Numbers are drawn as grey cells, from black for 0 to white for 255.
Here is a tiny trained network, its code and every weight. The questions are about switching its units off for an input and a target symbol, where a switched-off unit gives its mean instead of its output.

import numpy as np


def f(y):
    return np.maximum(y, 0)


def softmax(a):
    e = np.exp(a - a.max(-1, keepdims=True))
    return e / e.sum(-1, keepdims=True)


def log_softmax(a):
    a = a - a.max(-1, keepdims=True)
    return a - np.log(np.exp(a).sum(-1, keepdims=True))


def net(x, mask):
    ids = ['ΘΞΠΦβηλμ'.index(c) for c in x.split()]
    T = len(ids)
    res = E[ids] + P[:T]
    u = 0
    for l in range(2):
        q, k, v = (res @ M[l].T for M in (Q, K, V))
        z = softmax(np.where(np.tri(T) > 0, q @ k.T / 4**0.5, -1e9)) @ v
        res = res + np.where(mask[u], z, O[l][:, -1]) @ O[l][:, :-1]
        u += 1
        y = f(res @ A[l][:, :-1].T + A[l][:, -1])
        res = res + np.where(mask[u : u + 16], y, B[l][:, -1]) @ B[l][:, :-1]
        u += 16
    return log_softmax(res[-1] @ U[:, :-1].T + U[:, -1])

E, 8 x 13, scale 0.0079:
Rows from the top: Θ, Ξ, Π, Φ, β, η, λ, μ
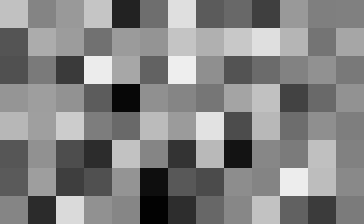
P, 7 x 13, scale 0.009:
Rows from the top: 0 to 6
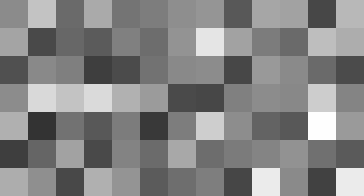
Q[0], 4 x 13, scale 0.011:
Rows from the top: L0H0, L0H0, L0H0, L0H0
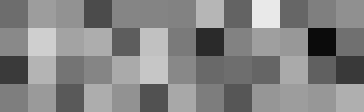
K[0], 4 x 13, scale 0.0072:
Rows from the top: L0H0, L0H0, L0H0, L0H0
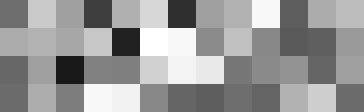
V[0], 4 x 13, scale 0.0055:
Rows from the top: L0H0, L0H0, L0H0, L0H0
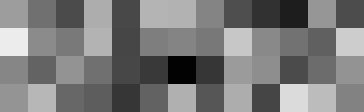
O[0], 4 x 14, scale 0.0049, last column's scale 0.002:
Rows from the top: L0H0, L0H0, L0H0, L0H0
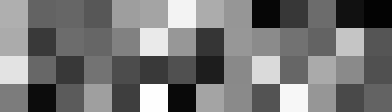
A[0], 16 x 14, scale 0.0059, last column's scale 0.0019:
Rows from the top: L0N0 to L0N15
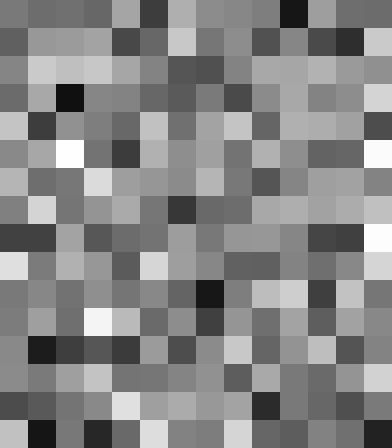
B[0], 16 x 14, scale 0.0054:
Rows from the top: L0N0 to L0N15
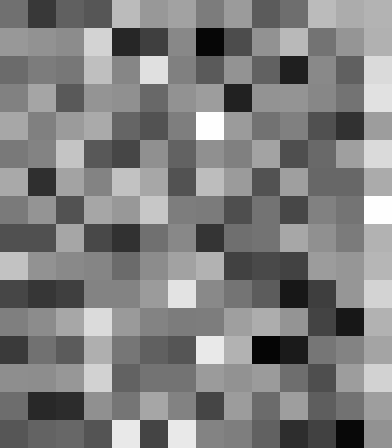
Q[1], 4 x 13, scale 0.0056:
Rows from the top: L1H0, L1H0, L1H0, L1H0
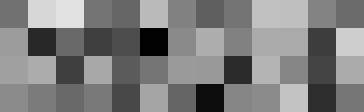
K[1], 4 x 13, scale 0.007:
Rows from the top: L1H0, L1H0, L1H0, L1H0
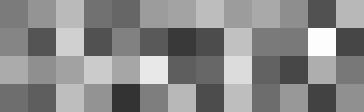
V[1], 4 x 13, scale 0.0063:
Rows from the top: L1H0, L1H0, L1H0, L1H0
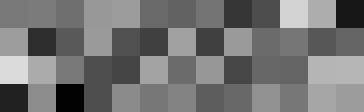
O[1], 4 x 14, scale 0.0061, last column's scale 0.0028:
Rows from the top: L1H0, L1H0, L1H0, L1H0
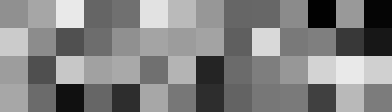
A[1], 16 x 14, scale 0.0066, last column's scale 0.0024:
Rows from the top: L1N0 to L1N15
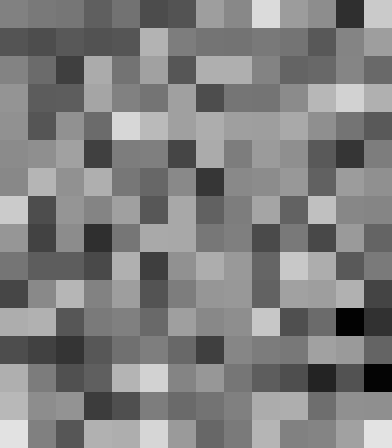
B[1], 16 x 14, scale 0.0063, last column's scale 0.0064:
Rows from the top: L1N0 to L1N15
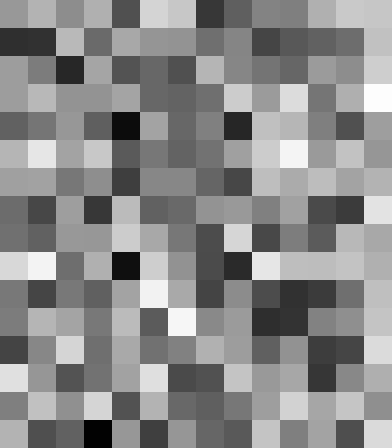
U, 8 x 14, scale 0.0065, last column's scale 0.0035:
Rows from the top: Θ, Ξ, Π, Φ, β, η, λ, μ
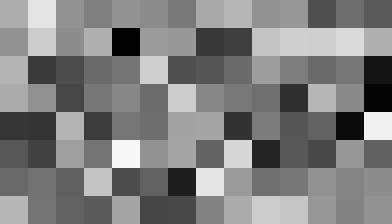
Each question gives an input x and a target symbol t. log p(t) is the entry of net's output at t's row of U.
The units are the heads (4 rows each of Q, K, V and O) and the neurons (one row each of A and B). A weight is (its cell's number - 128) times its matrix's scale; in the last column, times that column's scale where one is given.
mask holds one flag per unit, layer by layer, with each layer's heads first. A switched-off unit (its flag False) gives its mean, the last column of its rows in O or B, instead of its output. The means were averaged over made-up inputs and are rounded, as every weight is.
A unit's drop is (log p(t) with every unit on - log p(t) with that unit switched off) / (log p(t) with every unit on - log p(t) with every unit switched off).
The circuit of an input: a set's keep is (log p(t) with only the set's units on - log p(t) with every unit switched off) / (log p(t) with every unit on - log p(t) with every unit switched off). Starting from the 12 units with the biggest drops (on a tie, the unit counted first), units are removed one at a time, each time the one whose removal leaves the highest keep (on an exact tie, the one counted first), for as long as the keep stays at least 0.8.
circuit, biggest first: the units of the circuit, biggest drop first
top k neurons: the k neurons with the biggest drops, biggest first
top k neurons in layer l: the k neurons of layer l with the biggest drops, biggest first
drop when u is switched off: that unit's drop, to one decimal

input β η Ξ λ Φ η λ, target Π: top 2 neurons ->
(L0N10, L1N13)
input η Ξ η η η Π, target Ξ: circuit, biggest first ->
(L0N1, L1N7)
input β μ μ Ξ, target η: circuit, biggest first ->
(L1H0, L1N10, L0H0)
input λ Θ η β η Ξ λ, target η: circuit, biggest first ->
(L1H0, L0N10, L0N2)
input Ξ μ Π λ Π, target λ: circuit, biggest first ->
(L0H0, L0N12, L1N2)
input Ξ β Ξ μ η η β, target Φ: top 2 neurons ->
(L1N11, L0N10)
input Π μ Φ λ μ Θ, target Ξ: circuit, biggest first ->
(L0N1, L1N6)
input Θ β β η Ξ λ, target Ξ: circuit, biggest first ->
(L1N9, L1N7)
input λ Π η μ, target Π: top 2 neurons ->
(L0N2, L0N10)
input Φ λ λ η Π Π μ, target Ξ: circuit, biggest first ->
(L1N6, L1H0, L0H0)
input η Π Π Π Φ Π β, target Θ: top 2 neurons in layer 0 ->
(L0N11, L0N2)
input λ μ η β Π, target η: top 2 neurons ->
(L0N0, L0N3)
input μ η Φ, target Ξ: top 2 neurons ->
(L1N14, L1N0)
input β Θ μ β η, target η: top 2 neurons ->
(L0N0, L1N8)
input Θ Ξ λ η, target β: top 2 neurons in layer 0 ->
(L0N9, L0N2)
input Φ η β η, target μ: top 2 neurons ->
(L0N10, L1N3)
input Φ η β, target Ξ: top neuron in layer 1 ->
(L1N14)
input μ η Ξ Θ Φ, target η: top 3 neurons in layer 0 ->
(L0N0, L0N12, L0N1)
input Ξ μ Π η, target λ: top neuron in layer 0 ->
(L0N2)
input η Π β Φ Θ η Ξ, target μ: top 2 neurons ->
(L1N15, L1N3)
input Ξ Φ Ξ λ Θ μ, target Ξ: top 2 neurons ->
(L1N0, L1N5)
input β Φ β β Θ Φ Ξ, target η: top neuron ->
(L1N10)
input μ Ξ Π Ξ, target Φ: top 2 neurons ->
(L0N10, L1N11)
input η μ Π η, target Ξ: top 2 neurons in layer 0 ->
(L0N10, L0N3)
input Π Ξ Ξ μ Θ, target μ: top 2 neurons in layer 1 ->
(L1N7, L1N3)
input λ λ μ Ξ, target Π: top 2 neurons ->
(L0N2, L0N10)
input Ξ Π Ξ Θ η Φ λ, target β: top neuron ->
(L0N10)
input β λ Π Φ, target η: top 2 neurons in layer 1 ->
(L1N10, L1N7)
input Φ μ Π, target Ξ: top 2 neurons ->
(L1N9, L0N1)
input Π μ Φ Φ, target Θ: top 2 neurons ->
(L0N11, L1N13)
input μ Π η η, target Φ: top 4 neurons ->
(L0N10, L1N11, L0N2, L0N7)
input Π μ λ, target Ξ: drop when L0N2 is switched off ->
0.1
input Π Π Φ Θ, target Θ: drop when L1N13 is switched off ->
0.1
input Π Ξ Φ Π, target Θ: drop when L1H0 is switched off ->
1.1
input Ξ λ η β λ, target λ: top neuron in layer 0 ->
(L0N12)
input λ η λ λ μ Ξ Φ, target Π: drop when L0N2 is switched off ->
0.1
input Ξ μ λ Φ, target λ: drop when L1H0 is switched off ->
1.0
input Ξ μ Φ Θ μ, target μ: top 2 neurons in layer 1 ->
(L1N7, L1N3)
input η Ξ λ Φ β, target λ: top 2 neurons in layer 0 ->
(L0N12, L0N4)
